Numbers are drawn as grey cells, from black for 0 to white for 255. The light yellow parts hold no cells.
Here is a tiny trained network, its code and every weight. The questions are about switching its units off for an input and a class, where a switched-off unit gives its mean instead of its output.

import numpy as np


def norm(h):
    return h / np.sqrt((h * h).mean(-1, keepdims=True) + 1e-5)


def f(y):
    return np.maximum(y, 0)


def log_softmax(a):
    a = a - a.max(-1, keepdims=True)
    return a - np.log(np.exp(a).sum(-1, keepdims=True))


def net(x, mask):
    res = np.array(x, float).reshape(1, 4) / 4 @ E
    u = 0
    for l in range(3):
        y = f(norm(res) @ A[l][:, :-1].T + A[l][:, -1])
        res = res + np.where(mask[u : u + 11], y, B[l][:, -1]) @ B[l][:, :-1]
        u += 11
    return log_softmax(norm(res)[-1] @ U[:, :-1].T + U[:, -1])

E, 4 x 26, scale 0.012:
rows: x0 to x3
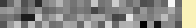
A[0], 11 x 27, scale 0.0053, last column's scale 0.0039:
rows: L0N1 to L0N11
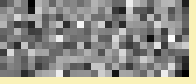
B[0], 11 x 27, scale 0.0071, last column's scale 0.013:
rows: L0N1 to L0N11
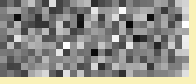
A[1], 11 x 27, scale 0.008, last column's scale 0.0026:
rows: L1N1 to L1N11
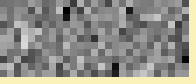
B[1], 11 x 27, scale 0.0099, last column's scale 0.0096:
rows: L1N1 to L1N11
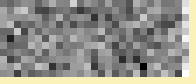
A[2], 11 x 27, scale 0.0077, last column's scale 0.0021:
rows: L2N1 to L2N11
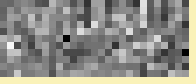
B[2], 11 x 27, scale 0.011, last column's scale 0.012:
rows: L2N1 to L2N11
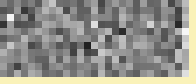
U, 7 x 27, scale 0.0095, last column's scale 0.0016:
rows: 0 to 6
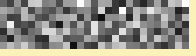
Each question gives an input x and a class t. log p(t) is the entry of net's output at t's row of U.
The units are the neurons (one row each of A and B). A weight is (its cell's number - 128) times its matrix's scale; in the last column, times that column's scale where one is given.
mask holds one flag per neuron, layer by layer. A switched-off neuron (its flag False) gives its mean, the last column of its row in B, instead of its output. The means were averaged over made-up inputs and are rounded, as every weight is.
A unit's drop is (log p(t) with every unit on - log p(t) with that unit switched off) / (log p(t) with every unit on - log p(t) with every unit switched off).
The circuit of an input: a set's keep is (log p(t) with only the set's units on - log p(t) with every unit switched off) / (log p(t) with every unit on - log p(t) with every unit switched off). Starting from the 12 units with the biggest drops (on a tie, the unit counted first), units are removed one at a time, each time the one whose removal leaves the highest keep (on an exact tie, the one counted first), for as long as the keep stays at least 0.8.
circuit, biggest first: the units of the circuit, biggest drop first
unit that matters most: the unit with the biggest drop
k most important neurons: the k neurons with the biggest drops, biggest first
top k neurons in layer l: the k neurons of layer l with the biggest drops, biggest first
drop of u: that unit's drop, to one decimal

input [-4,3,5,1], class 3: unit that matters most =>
L0N11
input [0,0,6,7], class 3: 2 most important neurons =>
L0N6, L1N6
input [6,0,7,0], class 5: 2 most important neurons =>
L0N4, L0N7
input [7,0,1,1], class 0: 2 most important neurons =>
L0N6, L0N4
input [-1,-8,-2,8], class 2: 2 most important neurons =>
L0N6, L0N8
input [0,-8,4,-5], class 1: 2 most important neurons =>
L0N4, L0N6
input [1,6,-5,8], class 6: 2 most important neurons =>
L0N1, L2N8
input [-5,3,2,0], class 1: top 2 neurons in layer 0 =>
L0N7, L0N6
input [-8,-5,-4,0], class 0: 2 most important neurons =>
L0N4, L1N6
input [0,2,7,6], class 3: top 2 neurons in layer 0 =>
L0N6, L0N2
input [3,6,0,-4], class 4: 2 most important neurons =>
L0N7, L0N8
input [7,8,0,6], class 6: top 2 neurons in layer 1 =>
L1N4, L1N6
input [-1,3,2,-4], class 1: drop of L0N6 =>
0.1
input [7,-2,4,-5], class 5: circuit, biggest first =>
L0N4
